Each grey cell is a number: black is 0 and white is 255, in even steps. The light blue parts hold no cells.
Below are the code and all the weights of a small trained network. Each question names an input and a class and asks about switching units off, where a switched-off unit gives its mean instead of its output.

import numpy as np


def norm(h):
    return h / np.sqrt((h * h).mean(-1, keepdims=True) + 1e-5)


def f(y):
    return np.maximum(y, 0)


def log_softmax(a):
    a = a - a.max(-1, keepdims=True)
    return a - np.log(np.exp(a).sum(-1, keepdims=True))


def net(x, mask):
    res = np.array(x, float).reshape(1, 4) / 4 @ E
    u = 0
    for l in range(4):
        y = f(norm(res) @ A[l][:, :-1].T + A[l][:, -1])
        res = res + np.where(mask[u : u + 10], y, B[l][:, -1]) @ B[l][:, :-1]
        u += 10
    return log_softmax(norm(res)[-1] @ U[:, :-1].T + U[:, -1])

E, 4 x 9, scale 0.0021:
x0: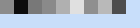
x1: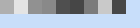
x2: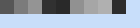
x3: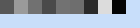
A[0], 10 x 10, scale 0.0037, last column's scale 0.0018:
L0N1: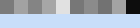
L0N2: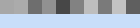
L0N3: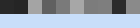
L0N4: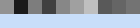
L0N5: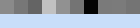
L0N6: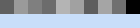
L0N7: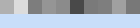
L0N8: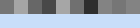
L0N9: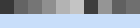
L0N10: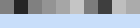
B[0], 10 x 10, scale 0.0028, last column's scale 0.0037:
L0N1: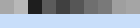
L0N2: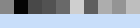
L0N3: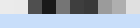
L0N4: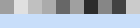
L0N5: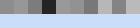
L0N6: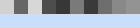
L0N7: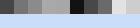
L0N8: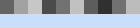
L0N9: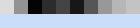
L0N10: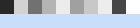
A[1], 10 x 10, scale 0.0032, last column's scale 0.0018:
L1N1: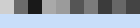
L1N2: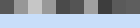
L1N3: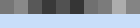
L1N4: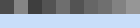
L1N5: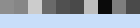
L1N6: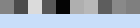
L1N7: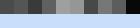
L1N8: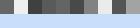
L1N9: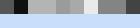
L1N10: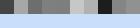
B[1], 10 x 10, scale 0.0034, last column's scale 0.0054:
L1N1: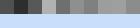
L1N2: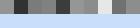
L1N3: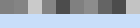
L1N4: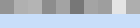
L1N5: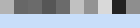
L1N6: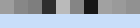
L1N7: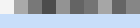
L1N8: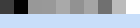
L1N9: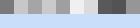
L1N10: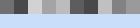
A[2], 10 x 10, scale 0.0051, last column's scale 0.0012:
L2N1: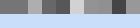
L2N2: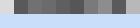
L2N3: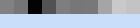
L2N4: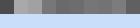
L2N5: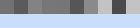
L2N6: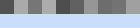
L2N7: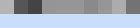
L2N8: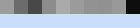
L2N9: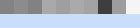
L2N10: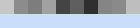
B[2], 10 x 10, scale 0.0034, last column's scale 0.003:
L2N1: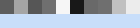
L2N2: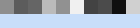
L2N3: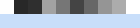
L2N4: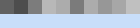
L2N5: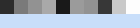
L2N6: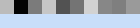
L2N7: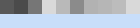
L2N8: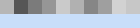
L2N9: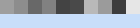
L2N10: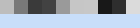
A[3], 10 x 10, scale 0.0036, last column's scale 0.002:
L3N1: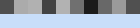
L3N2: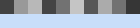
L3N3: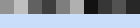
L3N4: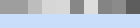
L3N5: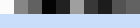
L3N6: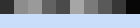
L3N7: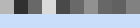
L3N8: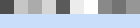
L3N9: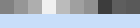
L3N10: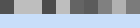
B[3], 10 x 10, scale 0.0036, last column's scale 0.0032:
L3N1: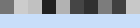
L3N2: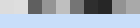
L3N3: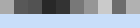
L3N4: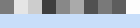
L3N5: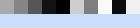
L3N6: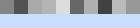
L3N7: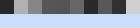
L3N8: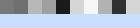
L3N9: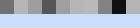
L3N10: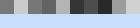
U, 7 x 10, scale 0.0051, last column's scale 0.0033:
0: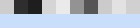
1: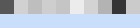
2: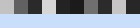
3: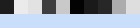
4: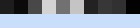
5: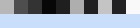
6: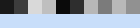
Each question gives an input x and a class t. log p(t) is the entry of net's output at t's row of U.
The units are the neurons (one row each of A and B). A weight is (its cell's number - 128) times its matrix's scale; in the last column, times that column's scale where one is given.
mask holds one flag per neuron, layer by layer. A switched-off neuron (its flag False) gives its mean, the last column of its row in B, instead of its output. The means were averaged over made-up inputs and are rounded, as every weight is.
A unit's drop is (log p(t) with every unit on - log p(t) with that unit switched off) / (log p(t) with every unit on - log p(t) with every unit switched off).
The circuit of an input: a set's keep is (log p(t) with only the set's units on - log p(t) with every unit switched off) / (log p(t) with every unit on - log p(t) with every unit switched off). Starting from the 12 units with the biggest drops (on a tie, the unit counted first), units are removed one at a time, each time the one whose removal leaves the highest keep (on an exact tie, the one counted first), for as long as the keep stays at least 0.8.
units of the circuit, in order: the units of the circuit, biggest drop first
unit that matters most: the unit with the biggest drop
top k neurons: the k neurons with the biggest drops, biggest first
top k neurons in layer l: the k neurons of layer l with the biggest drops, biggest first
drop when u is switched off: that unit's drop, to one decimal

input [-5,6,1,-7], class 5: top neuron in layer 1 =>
L1N8
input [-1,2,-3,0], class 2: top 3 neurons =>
L0N1, L0N10, L1N10
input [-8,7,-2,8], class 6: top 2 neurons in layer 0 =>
L0N3, L0N9
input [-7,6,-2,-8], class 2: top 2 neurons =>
L0N7, L0N4
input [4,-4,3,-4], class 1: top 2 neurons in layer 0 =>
L0N10, L0N4
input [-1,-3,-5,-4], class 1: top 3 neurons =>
L0N10, L0N3, L0N9
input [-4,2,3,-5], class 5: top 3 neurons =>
L0N10, L1N8, L0N2
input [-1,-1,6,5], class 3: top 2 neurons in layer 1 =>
L1N8, L1N3
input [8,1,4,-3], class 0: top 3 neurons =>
L0N3, L1N3, L0N9
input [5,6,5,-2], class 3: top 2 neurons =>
L1N8, L2N1
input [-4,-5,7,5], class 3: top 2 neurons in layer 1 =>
L1N8, L1N3
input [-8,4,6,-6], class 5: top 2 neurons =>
L0N10, L0N2
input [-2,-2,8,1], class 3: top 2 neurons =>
L1N8, L0N9
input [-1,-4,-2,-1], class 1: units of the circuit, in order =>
L0N10
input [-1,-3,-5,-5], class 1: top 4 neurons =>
L0N10, L0N3, L0N9, L1N9
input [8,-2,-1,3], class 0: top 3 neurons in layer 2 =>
L2N7, L2N8, L2N9
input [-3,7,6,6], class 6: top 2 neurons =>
L2N5, L2N6
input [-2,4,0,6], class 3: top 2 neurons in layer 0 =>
L0N8, L0N10
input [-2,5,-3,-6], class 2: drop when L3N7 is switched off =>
0.3
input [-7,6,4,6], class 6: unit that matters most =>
L2N6
